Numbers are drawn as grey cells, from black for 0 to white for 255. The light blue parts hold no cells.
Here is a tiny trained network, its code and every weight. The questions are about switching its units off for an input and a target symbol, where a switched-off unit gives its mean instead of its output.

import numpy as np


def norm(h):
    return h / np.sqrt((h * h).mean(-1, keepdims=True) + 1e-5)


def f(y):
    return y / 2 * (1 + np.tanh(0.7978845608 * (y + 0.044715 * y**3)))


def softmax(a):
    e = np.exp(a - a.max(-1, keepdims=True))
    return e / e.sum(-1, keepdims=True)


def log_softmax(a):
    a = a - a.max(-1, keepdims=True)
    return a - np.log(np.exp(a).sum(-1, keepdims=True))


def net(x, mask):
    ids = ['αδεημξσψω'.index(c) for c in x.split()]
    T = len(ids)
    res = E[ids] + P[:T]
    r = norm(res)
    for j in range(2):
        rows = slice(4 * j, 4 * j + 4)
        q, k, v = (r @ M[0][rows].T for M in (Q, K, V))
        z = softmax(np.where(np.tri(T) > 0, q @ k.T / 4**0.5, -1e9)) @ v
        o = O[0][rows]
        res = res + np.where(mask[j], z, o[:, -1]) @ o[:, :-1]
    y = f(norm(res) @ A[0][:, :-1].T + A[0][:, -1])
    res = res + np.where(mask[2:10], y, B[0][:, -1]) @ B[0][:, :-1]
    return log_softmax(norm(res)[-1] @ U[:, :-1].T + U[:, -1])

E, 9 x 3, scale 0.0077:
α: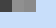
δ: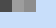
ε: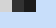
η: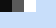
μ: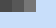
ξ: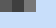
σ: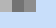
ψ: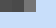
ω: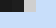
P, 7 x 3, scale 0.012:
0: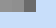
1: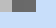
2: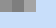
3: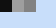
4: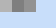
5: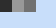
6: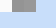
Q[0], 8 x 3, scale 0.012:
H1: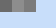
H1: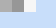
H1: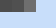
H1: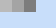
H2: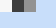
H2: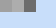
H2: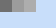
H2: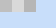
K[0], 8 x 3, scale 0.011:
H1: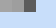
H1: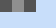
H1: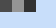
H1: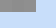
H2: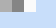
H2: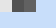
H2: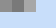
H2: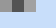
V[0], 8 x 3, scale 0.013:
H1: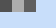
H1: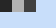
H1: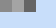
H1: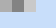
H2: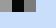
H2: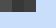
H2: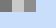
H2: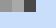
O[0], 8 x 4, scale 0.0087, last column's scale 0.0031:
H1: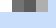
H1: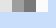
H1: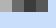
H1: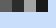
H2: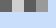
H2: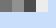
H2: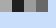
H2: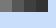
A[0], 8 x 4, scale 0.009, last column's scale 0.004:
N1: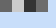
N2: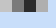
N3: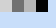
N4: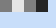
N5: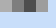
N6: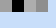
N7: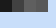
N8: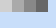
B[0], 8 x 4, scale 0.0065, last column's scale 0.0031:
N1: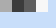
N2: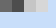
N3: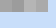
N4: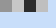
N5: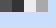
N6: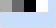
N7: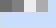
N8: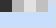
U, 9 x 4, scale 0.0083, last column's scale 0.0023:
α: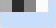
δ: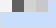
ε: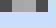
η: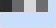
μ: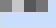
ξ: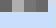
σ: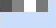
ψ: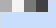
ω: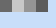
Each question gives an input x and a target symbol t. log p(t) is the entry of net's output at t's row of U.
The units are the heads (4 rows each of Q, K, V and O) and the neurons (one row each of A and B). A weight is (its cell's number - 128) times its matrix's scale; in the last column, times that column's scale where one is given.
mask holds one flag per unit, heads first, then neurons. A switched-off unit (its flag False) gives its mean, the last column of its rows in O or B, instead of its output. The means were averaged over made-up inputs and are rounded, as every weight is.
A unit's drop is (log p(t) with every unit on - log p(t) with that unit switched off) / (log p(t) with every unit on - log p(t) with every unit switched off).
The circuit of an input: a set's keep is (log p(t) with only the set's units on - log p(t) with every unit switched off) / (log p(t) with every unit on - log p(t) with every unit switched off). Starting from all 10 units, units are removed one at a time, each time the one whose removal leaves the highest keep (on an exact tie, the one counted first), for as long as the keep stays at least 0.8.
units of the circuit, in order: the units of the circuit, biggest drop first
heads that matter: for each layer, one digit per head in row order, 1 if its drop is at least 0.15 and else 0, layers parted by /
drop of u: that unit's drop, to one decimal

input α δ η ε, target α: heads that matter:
00
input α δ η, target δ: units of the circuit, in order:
H1
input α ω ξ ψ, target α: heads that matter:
01
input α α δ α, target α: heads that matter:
01
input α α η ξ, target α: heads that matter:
01
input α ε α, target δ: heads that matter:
11
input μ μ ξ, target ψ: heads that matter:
01
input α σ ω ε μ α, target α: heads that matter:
11
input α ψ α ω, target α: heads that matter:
01
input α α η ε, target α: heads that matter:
00
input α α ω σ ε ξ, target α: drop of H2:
0.3
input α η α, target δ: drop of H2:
0.3
